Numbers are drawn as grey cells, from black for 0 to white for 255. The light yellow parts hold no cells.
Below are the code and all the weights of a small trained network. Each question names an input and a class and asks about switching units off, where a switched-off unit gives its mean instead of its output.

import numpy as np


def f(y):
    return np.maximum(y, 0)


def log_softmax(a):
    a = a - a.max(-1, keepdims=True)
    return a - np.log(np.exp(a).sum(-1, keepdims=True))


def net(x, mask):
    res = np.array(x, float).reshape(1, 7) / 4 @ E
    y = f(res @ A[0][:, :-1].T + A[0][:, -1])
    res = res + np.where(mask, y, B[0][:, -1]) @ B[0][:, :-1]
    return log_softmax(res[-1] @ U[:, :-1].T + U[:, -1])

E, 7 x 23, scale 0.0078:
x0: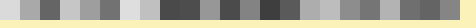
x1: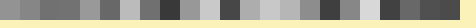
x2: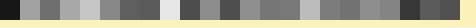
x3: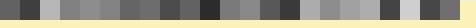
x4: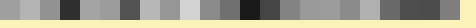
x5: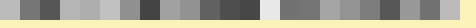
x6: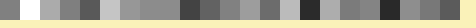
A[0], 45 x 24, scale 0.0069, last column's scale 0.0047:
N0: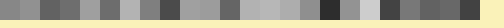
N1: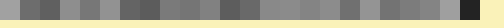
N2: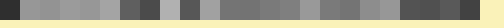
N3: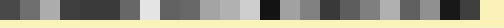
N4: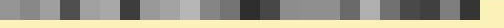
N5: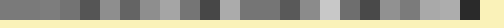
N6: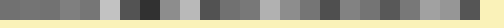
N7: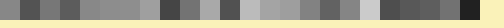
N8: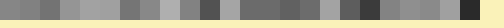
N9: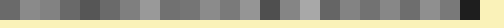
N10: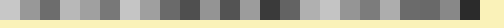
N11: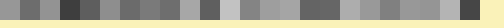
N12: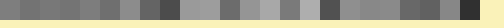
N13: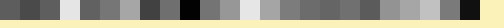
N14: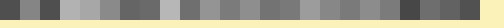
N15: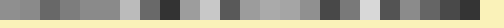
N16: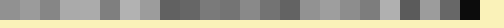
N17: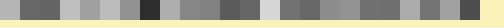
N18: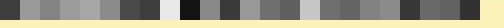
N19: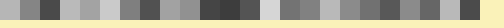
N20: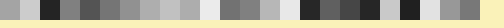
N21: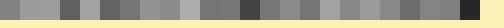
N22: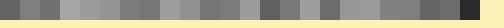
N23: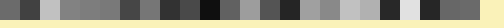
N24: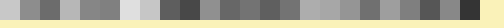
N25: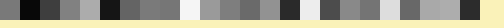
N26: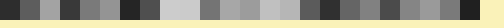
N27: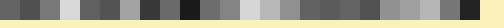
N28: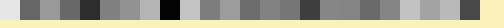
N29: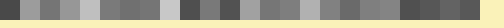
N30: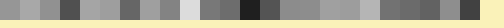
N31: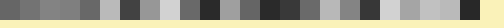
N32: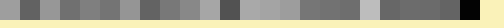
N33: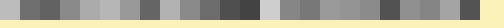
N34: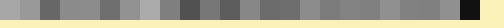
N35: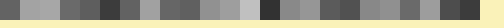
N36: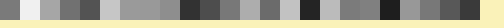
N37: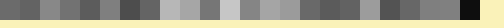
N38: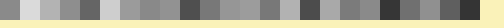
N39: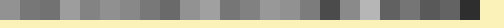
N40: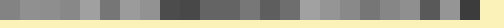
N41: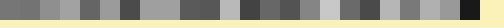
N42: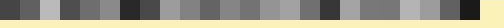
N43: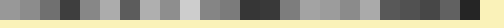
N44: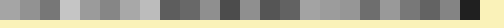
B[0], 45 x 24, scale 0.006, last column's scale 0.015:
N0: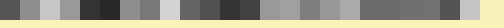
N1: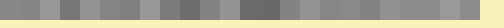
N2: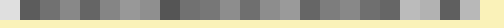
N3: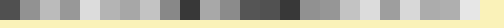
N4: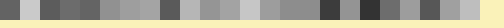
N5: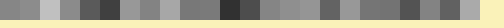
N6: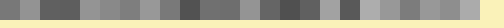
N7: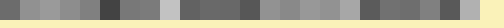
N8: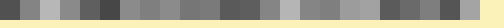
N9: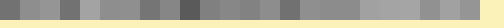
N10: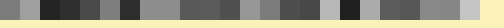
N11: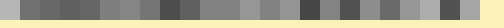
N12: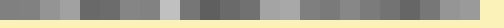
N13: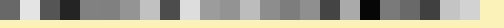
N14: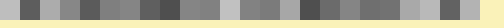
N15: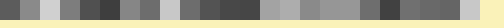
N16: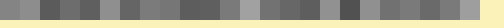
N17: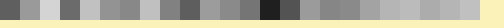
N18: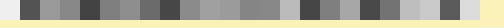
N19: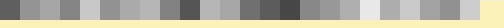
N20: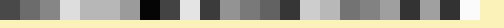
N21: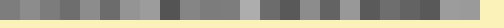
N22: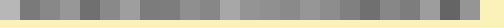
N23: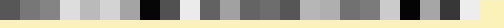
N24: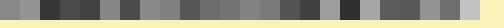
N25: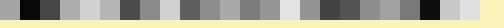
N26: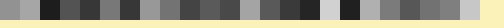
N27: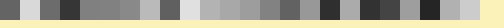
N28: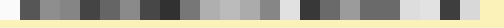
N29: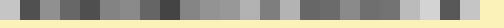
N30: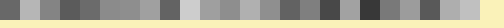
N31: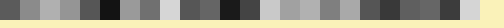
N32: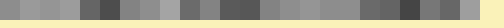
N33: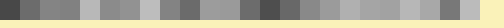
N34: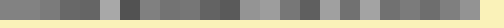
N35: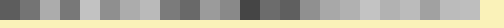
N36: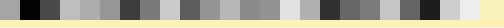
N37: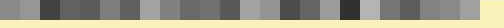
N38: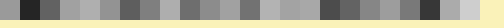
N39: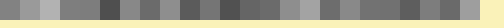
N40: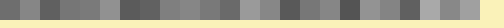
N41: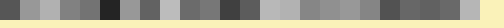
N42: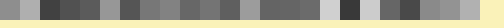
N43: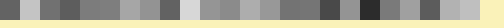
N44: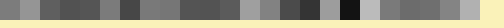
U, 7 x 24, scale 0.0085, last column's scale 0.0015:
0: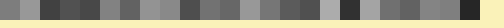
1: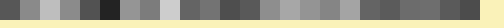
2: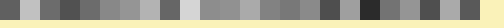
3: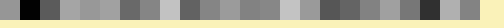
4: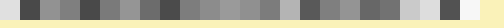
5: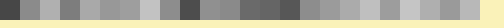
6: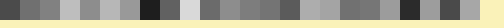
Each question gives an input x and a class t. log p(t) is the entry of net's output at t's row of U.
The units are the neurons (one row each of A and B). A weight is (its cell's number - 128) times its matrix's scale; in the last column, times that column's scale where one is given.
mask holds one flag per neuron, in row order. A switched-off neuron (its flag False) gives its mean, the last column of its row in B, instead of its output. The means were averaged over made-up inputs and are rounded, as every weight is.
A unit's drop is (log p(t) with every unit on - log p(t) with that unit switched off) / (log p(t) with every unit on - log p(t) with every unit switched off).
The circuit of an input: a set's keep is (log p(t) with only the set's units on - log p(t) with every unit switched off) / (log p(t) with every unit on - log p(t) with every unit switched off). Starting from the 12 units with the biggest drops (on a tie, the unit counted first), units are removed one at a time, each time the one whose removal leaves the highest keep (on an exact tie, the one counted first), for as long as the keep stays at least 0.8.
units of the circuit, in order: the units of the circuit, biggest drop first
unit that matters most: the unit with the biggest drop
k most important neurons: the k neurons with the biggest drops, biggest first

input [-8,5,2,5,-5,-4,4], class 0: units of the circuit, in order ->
(N26)
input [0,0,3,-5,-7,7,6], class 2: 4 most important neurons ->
(N13 N27 N3 N25)
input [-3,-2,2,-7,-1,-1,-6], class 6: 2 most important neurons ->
(N20 N36)
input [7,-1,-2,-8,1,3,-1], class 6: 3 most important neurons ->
(N20 N26 N42)
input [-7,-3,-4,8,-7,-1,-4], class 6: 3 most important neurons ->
(N23 N10 N24)
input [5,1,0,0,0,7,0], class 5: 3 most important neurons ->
(N19 N17 N33)
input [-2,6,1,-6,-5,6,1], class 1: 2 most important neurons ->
(N23 N0)
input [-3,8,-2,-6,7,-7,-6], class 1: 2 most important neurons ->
(N0 N15)
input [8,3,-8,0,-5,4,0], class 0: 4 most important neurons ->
(N10 N24 N44 N18)
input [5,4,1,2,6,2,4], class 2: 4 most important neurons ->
(N43 N30 N4 N26)
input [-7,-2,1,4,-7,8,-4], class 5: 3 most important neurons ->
(N17 N19 N33)
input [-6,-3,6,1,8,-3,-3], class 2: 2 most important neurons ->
(N4 N43)
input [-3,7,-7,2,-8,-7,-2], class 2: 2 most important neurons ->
(N27 N13)
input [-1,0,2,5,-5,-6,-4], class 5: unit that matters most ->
N3
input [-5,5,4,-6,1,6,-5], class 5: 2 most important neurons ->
(N23 N17)
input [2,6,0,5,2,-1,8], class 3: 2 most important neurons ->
(N36 N38)
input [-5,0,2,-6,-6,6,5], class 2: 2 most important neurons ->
(N27 N13)
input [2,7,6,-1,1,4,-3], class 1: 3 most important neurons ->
(N0 N15 N28)
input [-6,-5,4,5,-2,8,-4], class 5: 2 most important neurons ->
(N19 N17)
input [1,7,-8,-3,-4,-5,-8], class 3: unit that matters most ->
N25
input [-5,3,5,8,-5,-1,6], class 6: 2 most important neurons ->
(N23 N25)
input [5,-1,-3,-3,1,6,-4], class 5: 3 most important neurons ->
(N19 N17 N33)
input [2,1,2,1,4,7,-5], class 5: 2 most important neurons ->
(N19 N36)
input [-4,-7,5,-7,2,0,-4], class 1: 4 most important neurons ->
(N31 N23 N41 N5)
